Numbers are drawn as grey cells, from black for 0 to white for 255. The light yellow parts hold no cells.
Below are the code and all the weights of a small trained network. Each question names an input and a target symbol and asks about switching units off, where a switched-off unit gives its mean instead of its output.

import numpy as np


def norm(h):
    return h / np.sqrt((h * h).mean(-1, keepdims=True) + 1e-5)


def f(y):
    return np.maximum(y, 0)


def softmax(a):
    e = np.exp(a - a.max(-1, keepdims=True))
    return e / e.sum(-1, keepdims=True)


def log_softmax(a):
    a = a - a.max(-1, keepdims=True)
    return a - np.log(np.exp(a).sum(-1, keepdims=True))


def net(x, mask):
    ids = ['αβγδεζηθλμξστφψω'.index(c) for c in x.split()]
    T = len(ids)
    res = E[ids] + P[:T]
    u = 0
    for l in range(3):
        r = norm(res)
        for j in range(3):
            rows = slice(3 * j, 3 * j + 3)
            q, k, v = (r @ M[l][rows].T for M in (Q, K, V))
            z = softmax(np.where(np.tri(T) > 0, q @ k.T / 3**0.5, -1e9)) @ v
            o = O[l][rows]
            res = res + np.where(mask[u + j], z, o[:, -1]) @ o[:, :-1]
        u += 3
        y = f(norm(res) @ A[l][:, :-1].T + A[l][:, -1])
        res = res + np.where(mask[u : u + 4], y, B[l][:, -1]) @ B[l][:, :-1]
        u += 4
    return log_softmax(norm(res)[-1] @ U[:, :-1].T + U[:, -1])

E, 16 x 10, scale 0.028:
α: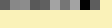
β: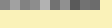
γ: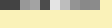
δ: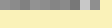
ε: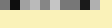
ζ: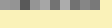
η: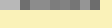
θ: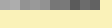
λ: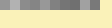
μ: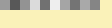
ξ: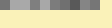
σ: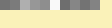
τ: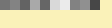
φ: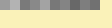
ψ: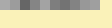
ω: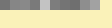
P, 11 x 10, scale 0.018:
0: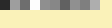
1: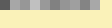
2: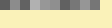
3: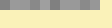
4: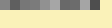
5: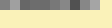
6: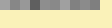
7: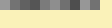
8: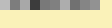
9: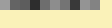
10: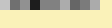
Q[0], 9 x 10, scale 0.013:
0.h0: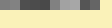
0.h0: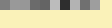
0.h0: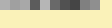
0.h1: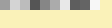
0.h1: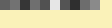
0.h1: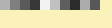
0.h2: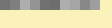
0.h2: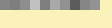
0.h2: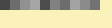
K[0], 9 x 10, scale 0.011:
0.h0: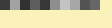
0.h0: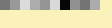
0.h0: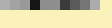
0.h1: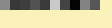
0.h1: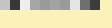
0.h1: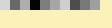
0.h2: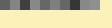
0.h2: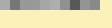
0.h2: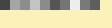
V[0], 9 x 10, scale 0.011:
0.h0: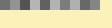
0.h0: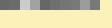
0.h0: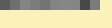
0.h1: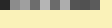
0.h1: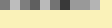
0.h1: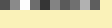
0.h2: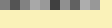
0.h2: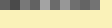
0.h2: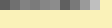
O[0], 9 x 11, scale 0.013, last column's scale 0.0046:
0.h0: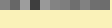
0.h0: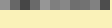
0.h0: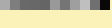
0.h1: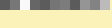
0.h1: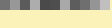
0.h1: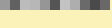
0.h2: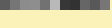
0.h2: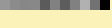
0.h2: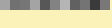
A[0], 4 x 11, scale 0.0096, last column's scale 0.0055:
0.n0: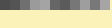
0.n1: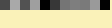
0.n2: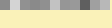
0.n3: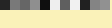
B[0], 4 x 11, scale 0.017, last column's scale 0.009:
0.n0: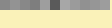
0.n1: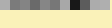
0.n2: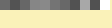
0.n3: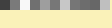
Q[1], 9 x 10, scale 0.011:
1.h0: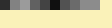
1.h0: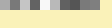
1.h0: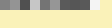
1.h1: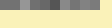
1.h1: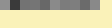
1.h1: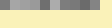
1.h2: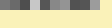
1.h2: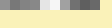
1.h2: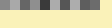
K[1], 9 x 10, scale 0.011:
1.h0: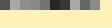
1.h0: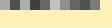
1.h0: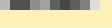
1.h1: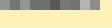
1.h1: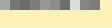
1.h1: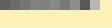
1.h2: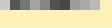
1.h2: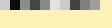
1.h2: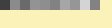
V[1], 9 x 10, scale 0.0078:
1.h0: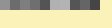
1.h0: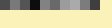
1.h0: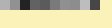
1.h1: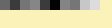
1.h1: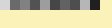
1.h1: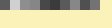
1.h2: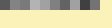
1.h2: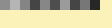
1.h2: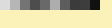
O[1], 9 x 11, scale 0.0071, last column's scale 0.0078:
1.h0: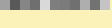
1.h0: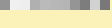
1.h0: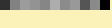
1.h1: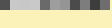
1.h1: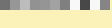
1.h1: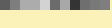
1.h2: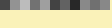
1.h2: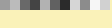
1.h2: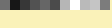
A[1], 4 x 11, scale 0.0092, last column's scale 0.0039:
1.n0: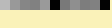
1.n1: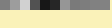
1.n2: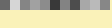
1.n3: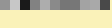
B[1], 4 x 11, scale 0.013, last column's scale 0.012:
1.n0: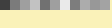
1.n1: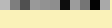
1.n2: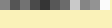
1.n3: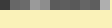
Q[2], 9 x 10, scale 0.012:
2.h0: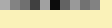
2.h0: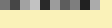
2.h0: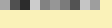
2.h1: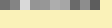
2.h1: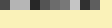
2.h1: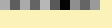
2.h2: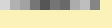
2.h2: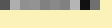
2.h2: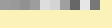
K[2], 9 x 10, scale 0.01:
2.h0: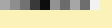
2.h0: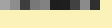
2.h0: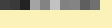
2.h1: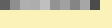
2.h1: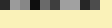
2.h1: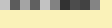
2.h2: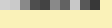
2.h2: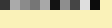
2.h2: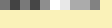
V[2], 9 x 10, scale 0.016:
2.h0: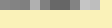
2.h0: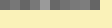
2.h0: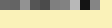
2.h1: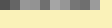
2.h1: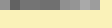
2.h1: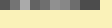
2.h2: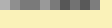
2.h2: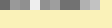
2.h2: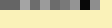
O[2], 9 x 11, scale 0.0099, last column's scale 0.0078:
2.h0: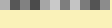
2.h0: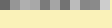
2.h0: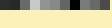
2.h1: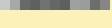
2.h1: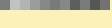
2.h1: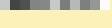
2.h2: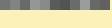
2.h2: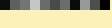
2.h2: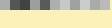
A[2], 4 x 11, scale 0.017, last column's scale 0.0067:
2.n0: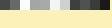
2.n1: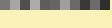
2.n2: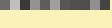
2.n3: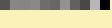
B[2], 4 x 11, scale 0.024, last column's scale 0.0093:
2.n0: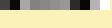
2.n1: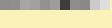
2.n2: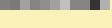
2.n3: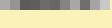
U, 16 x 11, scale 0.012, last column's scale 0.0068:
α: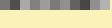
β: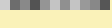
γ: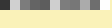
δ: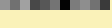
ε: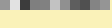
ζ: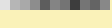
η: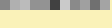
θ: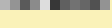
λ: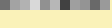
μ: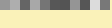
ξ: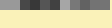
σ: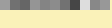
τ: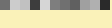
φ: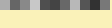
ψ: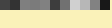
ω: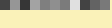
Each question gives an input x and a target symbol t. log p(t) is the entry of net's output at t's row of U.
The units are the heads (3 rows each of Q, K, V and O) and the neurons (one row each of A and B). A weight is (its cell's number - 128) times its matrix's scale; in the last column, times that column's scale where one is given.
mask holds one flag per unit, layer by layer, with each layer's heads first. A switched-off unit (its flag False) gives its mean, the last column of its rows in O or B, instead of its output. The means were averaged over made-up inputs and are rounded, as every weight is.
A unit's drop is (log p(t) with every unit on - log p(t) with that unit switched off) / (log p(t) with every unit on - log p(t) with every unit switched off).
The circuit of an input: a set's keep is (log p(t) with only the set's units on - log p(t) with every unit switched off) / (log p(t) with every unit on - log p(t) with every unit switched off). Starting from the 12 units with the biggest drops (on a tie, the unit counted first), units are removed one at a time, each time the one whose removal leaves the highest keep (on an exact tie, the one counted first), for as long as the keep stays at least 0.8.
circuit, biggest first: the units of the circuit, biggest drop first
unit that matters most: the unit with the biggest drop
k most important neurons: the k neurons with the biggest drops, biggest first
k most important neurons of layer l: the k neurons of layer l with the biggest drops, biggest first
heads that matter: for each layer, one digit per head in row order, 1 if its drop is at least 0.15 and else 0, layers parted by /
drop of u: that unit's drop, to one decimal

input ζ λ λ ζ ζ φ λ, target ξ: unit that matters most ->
0.h1
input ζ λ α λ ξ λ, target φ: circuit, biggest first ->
(0.h1; 1.n1)
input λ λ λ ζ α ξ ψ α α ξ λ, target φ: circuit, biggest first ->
(0.h1; 0.h0; 1.n1)
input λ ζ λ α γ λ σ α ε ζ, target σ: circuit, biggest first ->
(2.h0; 2.n0)
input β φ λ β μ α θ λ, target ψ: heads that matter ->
100 / 000 / 000
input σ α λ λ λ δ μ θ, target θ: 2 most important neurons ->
(2.n0; 1.n2)
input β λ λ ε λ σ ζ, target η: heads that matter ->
100 / 000 / 100
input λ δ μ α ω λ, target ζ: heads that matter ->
010 / 000 / 000
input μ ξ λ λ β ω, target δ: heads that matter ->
010 / 000 / 000
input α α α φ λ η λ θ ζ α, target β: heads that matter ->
000 / 000 / 000
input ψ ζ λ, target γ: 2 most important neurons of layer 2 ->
(2.n0; 2.n2)
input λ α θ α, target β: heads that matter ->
101 / 000 / 000
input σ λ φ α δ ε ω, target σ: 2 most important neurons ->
(2.n0; 0.n3)
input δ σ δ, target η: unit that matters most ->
2.h0
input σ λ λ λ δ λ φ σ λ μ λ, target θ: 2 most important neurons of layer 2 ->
(2.n0; 2.n1)
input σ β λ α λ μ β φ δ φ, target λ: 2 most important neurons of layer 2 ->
(2.n1; 2.n2)
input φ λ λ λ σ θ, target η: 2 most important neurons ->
(1.n0; 2.n0)
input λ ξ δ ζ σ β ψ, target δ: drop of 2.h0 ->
0.0
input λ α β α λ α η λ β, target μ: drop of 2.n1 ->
0.1
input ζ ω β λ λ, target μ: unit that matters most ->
0.h1
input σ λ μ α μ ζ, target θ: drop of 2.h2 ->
0.1
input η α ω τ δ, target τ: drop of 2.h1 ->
0.1
